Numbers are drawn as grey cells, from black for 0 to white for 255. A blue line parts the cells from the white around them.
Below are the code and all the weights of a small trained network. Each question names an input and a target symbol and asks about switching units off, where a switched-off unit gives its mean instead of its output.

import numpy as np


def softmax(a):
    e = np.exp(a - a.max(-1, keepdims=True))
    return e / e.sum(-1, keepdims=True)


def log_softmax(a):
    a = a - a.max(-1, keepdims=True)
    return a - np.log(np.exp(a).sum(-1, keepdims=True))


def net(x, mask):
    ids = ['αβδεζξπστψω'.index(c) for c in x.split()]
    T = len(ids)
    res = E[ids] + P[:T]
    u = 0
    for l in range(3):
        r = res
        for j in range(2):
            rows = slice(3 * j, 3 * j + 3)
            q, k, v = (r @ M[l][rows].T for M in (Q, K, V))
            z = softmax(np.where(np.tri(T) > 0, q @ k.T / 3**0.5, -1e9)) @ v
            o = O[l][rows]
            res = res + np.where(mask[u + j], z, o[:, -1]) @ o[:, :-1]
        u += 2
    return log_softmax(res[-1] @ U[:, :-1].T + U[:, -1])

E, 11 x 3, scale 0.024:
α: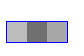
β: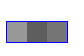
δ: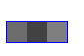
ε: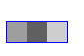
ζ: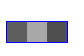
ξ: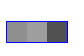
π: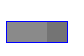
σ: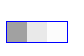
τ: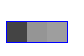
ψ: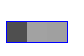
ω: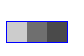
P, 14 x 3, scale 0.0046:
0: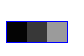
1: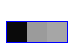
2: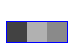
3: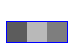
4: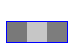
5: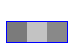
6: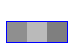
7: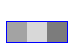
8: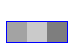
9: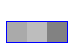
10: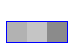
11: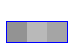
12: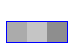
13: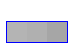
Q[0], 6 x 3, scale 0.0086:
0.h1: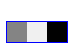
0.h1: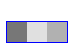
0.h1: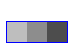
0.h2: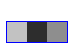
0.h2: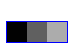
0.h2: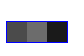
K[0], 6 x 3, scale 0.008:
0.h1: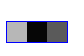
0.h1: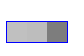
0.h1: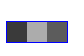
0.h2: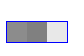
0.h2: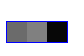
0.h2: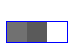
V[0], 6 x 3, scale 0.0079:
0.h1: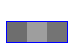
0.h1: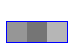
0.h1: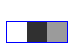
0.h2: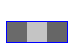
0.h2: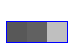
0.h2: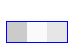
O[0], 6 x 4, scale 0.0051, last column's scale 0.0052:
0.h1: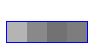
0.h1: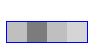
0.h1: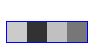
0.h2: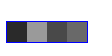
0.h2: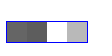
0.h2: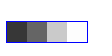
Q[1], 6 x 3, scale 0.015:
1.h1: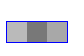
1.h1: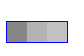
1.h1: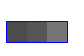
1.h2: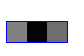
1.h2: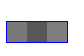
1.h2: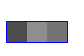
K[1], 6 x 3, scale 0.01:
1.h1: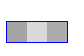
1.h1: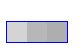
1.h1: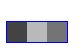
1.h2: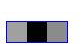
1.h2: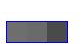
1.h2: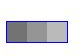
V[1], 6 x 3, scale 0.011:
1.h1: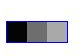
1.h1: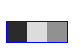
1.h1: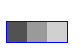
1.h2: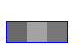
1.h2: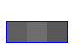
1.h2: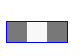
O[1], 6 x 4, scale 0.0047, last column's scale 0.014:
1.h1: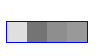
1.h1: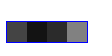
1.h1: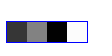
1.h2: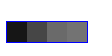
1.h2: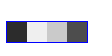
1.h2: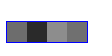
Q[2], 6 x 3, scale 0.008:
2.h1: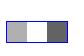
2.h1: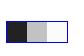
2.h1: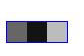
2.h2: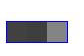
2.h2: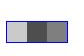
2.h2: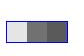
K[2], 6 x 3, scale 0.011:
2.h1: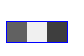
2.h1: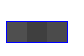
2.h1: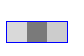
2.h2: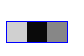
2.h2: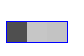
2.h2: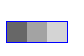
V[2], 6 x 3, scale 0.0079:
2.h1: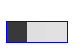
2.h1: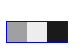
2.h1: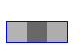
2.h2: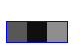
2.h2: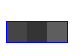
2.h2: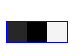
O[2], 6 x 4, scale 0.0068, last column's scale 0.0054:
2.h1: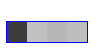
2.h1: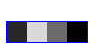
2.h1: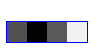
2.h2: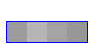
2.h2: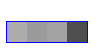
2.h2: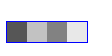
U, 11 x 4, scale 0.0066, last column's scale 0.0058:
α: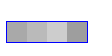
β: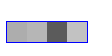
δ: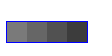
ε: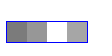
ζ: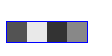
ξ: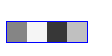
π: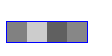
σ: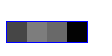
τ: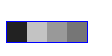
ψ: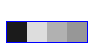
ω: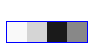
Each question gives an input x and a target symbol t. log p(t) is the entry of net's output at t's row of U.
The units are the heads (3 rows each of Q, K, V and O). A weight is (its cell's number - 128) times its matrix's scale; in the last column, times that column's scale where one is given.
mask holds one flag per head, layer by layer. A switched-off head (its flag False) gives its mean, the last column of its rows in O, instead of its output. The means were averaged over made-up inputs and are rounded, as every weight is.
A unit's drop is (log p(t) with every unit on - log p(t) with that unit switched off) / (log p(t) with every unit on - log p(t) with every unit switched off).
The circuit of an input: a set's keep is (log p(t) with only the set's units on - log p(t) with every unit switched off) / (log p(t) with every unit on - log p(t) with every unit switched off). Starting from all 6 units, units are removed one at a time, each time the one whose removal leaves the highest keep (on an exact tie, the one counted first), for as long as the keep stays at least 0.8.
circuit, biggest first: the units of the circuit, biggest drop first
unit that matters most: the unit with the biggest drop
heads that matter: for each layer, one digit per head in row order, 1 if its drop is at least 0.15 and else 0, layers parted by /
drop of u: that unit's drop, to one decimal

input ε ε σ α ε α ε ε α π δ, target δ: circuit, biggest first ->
(1.h1 0.h1 2.h1)
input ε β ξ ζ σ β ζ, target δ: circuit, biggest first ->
(1.h2 2.h1 0.h1)
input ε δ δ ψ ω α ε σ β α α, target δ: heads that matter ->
10 / 10 / 10
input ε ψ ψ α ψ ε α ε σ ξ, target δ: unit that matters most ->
1.h1
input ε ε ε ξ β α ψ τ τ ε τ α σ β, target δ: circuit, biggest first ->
(0.h2 1.h1 2.h1)
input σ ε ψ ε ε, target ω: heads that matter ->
01 / 10 / 11
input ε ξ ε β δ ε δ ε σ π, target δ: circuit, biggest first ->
(1.h1 2.h1 0.h2 0.h1)
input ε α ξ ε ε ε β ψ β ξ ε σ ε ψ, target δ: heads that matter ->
10 / 01 / 10
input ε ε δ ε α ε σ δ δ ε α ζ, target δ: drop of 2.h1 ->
0.3
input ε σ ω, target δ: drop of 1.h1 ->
0.8
